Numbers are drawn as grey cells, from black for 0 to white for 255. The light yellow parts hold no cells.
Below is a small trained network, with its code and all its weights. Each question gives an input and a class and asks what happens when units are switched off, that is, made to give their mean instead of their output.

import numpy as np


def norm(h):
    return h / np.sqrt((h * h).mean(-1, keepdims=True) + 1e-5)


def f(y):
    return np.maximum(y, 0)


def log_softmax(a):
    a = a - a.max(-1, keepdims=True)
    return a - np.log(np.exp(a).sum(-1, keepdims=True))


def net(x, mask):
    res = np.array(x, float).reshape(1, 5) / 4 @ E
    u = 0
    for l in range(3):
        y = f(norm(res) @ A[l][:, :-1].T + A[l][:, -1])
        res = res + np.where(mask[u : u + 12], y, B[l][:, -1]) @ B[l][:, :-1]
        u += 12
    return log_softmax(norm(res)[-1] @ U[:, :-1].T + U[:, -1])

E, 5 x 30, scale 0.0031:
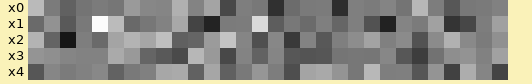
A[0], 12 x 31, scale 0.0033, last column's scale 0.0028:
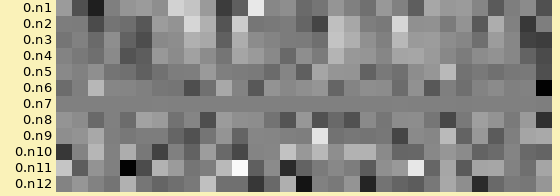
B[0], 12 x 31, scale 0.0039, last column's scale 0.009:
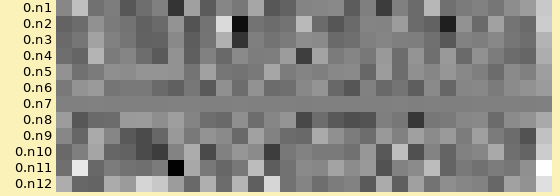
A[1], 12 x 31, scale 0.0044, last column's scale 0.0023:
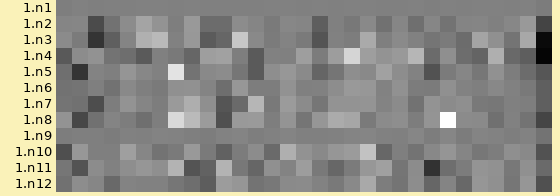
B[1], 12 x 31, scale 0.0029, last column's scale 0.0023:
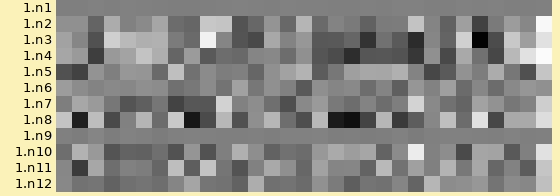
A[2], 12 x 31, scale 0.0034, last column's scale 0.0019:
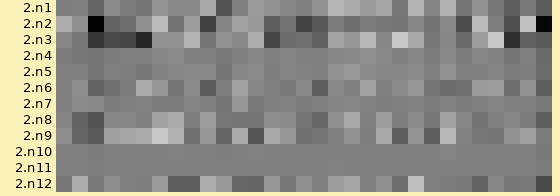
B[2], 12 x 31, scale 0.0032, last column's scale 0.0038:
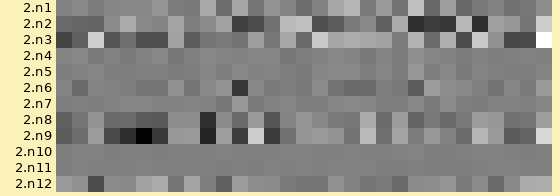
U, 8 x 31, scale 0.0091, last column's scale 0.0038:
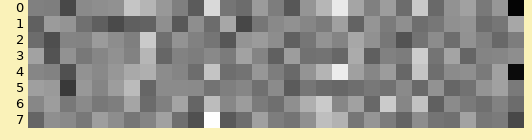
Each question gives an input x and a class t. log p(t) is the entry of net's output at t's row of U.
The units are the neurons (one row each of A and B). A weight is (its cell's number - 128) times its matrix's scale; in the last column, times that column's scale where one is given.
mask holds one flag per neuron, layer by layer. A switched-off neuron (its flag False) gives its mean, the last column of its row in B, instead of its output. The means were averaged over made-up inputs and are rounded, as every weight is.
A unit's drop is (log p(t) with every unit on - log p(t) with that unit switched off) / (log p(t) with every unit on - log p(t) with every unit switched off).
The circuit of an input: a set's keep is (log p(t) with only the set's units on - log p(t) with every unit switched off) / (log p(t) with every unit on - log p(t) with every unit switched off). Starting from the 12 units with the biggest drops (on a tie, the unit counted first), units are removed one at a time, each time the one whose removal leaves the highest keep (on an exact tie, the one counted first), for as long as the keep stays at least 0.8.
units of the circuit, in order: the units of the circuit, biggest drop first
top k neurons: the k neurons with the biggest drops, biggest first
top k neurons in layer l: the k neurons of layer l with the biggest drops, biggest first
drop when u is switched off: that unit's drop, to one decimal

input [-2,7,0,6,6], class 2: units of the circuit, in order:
0.n11
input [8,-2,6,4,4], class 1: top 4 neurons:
0.n2, 0.n12, 0.n11, 2.n3
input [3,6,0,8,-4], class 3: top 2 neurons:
0.n11, 0.n1
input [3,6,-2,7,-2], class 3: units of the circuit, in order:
0.n11, 0.n2
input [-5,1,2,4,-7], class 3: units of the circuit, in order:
0.n11, 1.n11
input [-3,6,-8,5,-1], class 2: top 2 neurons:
0.n11, 0.n12
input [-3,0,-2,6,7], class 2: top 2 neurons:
0.n11, 0.n1
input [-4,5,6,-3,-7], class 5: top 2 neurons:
0.n10, 0.n11
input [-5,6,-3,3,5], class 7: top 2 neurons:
0.n11, 0.n2
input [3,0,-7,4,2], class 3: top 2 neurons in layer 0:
0.n11, 0.n12
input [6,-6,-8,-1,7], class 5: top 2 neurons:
1.n4, 0.n12
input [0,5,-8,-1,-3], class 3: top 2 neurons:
0.n12, 0.n2
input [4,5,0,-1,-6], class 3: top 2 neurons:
0.n11, 0.n9
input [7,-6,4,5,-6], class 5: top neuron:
1.n3
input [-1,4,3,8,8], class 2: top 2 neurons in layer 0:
0.n11, 0.n1
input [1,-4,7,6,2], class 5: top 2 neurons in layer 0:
0.n8, 0.n10
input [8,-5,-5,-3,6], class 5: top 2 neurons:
0.n11, 1.n4
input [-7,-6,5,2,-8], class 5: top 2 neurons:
0.n8, 1.n3
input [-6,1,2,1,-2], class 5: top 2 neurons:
0.n2, 0.n8
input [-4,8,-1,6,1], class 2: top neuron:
0.n11
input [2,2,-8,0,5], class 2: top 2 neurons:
0.n11, 0.n12
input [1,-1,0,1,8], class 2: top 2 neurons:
0.n2, 0.n1
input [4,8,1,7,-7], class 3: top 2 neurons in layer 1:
1.n11, 1.n4
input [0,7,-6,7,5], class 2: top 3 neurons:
0.n11, 0.n12, 0.n1
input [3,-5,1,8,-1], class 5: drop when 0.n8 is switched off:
0.2
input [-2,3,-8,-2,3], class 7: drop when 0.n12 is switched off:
0.2
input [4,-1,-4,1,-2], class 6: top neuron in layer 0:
0.n11
